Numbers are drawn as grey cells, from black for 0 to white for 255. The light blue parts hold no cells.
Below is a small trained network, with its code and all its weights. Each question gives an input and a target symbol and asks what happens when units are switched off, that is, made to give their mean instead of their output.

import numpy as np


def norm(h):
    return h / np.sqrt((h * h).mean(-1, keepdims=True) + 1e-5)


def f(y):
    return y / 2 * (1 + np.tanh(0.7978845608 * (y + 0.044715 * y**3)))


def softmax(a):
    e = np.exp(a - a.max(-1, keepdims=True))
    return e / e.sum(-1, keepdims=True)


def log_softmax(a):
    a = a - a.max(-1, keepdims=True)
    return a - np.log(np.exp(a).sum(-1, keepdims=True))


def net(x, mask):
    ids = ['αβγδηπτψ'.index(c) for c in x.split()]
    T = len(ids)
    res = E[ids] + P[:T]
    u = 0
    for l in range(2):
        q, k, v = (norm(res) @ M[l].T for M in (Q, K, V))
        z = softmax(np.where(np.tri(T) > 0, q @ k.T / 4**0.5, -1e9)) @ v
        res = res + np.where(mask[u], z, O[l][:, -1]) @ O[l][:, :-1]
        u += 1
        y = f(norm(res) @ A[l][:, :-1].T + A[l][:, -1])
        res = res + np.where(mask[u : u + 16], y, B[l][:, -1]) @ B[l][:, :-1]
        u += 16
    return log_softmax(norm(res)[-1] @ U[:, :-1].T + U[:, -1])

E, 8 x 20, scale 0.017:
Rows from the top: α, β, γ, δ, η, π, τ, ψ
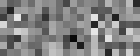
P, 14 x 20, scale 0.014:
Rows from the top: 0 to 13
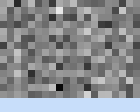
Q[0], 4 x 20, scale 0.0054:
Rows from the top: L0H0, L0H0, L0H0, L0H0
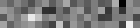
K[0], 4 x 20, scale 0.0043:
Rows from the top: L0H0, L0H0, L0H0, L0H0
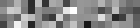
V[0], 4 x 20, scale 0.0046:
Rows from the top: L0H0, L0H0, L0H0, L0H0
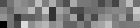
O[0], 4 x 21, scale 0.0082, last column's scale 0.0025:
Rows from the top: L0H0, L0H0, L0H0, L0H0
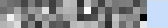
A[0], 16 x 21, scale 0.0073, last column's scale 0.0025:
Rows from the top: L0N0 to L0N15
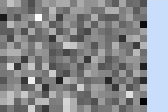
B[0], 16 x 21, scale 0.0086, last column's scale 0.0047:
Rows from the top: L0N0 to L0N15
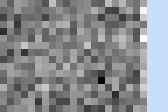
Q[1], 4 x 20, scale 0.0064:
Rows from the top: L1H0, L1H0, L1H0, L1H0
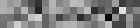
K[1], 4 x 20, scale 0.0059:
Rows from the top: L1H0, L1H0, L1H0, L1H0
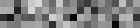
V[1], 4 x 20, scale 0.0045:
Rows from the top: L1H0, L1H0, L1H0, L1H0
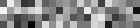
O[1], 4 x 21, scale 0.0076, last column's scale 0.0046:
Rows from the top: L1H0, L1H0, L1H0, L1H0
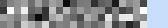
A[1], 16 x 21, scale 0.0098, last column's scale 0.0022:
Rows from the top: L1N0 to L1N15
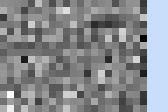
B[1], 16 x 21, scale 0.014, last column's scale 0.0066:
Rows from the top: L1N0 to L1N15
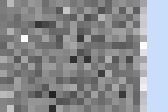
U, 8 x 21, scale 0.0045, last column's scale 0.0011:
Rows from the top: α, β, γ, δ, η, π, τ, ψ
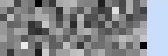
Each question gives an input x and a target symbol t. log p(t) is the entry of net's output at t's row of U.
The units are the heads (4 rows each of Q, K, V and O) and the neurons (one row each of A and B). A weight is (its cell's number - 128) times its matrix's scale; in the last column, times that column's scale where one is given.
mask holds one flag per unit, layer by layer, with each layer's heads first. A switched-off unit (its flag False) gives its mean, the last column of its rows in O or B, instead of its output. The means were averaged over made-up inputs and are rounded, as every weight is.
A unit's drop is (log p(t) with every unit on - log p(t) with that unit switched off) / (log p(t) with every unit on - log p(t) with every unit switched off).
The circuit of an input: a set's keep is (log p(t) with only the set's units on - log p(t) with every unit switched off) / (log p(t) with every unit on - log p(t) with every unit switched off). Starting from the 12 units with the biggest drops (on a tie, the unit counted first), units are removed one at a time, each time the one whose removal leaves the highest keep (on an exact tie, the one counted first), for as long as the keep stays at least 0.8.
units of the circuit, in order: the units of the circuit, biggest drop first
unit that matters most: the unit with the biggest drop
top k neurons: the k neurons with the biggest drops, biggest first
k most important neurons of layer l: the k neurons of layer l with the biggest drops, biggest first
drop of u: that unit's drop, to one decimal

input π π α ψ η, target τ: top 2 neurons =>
[L1N5; L0N9]
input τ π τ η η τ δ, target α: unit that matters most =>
L0N15
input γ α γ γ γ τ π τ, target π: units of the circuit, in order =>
[L1H0; L1N4; L0N15]
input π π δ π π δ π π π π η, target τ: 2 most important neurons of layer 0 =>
[L0N9; L0N7]
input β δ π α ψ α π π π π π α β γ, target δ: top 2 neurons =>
[L1N8; L0N6]
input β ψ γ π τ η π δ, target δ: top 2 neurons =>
[L1N8; L0N6]
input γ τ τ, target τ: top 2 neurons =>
[L0N5; L1N9]
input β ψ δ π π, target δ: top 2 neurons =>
[L1N8; L0N6]
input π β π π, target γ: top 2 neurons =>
[L0N9; L1N2]
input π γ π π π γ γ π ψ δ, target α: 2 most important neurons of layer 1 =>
[L1N3; L1N11]
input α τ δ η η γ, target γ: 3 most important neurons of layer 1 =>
[L1N2; L1N0; L1N3]
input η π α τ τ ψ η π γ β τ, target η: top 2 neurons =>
[L0N9; L0N5]
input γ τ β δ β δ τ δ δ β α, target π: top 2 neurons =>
[L1N4; L0N15]
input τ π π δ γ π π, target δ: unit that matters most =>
L0H0
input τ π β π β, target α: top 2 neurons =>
[L1N13; L1N15]
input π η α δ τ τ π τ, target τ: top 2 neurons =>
[L1N5; L0N9]
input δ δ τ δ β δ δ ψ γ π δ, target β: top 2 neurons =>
[L1N1; L0N14]
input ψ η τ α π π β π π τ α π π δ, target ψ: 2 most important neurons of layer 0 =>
[L0N11; L0N15]
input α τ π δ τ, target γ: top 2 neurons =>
[L0N6; L1N2]
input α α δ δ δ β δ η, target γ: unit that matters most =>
L1H0
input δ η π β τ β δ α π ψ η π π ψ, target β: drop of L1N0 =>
0.0
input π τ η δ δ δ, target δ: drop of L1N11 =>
0.2
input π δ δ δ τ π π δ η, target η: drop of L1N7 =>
0.1
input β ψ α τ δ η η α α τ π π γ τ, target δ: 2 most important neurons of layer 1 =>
[L1N8; L1N10]
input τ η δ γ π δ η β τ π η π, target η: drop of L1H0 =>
0.5
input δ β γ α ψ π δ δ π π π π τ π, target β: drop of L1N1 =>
0.3
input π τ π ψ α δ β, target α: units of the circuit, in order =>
[L1N3]
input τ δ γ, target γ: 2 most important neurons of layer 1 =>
[L1N0; L1N2]
